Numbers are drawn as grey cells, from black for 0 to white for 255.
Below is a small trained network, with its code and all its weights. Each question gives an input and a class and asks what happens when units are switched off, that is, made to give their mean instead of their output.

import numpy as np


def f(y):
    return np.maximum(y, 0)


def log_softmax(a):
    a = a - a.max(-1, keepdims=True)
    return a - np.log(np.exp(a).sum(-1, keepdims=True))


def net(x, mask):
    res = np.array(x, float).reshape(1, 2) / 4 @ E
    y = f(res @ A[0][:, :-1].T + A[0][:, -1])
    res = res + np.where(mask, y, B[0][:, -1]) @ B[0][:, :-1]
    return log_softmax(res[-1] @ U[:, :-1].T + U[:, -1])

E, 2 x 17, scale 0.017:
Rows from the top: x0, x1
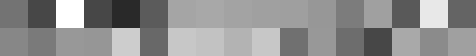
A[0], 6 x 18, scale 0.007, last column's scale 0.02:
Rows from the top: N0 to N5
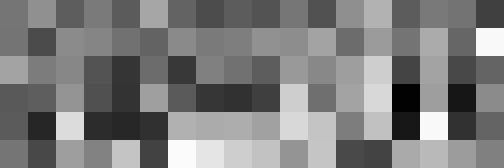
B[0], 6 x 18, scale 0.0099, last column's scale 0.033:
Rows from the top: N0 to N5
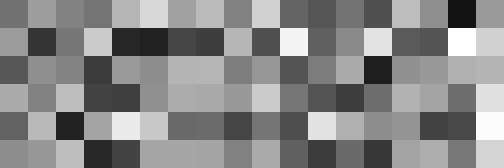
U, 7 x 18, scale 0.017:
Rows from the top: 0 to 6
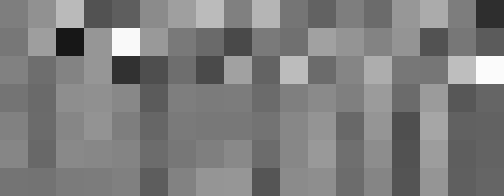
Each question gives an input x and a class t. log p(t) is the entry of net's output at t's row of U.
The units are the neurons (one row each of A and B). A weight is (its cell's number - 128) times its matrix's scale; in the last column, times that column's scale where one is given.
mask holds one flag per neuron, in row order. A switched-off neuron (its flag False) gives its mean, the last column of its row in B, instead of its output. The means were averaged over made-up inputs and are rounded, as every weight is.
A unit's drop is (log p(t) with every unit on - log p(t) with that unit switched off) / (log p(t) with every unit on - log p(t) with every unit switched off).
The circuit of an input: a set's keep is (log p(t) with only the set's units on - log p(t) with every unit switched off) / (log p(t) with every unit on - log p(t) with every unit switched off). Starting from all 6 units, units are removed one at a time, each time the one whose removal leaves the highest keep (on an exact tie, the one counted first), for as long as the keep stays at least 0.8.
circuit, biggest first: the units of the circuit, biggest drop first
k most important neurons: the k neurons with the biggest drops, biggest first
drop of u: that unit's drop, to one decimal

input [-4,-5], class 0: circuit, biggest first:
N4
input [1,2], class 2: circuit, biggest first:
N4; N3
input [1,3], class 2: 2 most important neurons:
N3; N2
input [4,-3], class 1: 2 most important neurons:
N4; N5
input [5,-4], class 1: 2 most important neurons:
N4; N5
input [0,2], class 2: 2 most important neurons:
N4; N3
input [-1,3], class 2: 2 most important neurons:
N4; N3
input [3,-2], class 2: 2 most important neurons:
N1; N5
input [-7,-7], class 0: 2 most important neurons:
N4; N3
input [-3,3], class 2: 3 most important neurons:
N4; N3; N2
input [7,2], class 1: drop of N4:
1.5
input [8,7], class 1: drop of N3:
0.4
